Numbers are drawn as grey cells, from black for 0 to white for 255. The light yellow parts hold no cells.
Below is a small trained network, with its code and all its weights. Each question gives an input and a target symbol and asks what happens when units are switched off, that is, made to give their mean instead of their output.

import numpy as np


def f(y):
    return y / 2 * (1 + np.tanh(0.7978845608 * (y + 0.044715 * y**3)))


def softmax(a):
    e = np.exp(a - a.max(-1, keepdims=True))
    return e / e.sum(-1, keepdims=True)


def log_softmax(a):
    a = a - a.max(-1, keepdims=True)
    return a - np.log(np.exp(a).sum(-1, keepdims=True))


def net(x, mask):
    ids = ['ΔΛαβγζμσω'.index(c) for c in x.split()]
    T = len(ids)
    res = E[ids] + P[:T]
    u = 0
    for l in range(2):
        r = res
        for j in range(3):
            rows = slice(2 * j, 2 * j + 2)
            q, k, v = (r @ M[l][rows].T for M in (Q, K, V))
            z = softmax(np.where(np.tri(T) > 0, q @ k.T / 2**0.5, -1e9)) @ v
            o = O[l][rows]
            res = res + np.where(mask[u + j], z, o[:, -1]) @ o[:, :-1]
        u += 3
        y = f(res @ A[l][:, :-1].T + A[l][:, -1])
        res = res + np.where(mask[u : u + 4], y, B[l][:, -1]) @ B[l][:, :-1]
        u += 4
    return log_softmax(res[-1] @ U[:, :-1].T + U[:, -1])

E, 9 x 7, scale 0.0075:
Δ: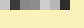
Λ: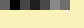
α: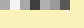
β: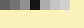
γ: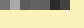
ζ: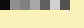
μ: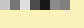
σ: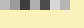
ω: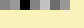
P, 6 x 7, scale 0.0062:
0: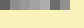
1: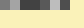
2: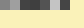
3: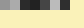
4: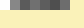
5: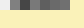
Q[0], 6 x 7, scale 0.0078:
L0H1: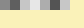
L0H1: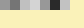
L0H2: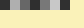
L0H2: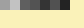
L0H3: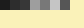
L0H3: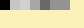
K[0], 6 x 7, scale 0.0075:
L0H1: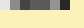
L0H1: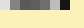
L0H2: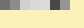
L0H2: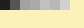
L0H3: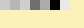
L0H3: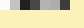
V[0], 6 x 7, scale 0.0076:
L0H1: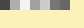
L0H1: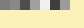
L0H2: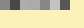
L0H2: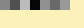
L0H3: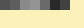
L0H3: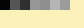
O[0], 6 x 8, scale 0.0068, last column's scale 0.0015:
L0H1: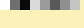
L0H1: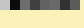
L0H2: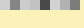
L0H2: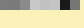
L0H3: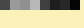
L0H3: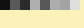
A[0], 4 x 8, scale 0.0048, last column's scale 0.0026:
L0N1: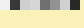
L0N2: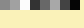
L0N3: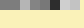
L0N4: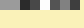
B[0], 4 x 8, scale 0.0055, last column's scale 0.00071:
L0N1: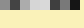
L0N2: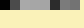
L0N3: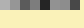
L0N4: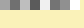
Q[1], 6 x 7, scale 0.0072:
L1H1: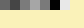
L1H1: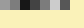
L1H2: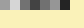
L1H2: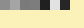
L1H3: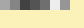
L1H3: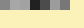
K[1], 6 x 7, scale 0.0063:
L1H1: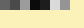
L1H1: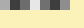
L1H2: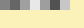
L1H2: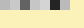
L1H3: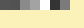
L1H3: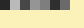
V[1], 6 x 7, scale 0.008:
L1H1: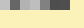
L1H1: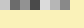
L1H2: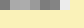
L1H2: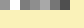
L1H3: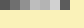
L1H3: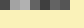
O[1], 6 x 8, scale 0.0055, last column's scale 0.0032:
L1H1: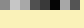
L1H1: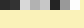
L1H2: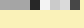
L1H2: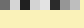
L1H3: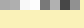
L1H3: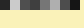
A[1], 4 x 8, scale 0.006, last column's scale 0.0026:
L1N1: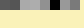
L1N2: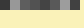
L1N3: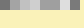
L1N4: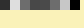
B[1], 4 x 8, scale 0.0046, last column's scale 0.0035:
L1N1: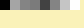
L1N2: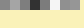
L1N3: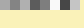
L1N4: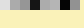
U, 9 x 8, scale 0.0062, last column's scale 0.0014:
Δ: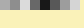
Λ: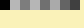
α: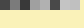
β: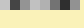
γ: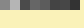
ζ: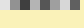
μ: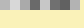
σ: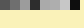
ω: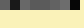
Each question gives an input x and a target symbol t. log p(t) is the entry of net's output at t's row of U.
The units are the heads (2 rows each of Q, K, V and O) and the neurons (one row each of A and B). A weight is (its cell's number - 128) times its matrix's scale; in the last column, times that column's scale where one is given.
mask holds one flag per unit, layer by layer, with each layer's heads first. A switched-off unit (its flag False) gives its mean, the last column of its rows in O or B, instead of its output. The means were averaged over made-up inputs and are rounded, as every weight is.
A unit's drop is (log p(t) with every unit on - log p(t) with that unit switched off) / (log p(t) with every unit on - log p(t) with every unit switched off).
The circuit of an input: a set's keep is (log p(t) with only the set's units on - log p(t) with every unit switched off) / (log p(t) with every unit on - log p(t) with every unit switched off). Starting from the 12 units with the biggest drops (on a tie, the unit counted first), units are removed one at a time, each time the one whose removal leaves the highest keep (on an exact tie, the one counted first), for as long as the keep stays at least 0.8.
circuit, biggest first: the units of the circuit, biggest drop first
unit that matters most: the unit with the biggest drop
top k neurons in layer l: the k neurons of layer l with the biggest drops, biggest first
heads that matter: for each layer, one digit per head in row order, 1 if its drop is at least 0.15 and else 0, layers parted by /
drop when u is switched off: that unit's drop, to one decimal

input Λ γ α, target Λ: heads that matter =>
110 / 001
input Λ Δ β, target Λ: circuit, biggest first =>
(L0H1; L1H3; L0H2; L0H3)
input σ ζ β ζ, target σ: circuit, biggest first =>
(L1H2; L0H2; L0H3)
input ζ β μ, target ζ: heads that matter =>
101 / 100
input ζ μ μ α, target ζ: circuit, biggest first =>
(L0H1; L1H1; L0H2)
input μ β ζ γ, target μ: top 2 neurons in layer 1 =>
(L1N4; L1N1)
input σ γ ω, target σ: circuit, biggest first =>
(L0H1; L0H2; L1H2; L1H3)
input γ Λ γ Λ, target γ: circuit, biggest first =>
(L0H3; L1H1; L1H3; L1H2)
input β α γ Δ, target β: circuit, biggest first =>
(L0H2; L1H3; L0H1; L1N1)
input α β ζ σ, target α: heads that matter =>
101 / 110
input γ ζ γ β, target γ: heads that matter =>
001 / 111
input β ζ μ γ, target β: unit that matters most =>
L0H2
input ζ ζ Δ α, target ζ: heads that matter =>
111 / 100
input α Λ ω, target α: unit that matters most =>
L1H1
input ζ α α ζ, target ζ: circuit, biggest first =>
(L0H1; L1H1; L0H2; L0H3)
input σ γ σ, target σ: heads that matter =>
110 / 011
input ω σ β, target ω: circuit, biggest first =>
(L0H1; L1H2; L0H2)
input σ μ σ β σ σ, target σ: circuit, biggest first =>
(L0H1; L1H2; L0H3)
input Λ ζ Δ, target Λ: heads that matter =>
101 / 001
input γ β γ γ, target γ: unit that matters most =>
L0H3
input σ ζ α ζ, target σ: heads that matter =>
011 / 010
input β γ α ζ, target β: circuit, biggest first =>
(L0H2; L0H1; L1H3; L1N1)
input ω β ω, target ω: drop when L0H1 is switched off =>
0.8
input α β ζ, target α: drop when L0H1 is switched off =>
0.4
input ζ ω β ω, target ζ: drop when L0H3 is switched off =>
0.3
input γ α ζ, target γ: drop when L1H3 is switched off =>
0.2
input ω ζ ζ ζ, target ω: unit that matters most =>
L0H1
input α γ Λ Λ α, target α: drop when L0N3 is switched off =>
0.0
